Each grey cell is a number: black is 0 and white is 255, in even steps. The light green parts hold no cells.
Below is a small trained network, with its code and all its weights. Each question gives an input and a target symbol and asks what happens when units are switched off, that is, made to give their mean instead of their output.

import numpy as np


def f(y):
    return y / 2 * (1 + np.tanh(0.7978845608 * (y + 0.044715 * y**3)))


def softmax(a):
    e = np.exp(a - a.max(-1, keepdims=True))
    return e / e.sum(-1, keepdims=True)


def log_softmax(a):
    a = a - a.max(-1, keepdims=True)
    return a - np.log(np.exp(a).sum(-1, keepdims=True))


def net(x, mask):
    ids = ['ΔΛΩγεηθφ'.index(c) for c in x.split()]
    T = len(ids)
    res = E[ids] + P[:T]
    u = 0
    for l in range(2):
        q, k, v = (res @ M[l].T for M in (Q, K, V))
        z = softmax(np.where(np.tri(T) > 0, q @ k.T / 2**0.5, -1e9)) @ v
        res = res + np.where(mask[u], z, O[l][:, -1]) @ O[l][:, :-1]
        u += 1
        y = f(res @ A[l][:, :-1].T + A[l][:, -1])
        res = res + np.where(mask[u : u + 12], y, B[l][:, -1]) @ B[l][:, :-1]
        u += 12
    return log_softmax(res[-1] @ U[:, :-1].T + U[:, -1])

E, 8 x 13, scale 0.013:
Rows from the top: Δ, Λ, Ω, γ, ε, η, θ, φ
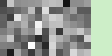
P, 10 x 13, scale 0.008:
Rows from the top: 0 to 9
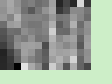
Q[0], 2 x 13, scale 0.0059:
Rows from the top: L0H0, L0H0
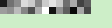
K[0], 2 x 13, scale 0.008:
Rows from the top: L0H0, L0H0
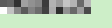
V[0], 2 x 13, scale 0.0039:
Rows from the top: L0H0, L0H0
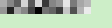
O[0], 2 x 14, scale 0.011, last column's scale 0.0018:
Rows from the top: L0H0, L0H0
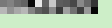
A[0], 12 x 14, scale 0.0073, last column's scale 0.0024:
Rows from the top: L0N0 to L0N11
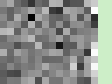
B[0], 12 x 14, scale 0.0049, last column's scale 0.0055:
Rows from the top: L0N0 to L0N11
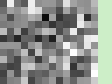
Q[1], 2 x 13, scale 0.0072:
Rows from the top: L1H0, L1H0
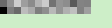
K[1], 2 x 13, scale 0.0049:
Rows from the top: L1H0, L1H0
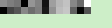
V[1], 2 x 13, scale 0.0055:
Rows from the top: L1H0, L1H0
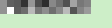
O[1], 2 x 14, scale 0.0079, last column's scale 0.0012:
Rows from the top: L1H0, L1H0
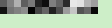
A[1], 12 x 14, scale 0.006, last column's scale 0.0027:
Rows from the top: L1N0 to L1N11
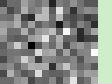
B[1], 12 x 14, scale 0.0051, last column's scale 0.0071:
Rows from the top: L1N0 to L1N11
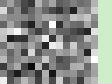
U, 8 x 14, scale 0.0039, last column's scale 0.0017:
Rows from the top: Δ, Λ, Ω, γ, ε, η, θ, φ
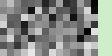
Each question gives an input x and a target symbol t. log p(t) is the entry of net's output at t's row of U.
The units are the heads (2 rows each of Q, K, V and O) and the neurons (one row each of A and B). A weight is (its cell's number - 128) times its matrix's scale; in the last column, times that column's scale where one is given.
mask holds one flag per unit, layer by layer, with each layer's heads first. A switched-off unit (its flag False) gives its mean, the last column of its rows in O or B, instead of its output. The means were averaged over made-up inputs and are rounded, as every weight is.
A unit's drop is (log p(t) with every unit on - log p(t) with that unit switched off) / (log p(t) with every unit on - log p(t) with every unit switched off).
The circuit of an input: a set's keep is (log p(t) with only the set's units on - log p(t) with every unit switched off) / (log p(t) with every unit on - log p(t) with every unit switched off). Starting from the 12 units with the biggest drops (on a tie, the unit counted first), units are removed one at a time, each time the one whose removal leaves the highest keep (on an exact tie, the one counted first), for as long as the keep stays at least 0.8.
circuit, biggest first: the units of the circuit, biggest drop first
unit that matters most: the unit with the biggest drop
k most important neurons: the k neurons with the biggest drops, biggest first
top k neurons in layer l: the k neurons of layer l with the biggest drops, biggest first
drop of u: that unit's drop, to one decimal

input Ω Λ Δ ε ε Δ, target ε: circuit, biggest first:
[L0H0, L0N0, L1N7, L1H0]
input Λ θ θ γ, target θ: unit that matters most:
L0N5
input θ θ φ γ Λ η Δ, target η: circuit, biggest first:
[L1H0, L0N0, L1N0]
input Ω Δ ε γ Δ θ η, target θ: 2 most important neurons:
[L0N0, L1N4]
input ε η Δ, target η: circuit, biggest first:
[L1H0, L0N0]
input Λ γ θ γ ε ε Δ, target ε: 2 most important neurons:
[L0N0, L1N7]
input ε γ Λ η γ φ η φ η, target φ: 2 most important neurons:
[L0N0, L0N10]
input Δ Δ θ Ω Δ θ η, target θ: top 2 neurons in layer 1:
[L1N4, L1N1]
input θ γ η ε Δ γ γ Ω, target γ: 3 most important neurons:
[L1N5, L1N1, L1N7]
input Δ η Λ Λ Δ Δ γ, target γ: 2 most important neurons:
[L1N5, L1N1]
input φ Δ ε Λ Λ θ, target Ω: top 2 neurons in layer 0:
[L0N3, L0N11]
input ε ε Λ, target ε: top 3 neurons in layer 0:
[L0N5, L0N1, L0N6]
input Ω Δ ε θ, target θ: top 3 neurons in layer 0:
[L0N5, L0N10, L0N9]
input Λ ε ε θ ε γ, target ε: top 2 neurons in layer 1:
[L1N7, L1N8]
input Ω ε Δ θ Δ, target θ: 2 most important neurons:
[L1N4, L0N5]
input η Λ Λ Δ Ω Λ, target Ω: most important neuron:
[L0N11]
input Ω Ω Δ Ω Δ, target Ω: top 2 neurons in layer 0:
[L0N3, L0N9]
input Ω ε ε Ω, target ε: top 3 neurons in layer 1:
[L1N7, L1N8, L1N11]
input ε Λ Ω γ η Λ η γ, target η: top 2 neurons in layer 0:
[L0N0, L0N5]
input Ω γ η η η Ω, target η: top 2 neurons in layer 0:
[L0N0, L0N7]
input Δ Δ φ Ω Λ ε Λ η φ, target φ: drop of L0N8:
0.2
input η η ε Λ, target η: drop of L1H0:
1.0
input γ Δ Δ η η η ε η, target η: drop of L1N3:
0.0
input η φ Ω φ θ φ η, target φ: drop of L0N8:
0.1
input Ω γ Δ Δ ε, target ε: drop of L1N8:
0.1
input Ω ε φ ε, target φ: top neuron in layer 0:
[L0N4]
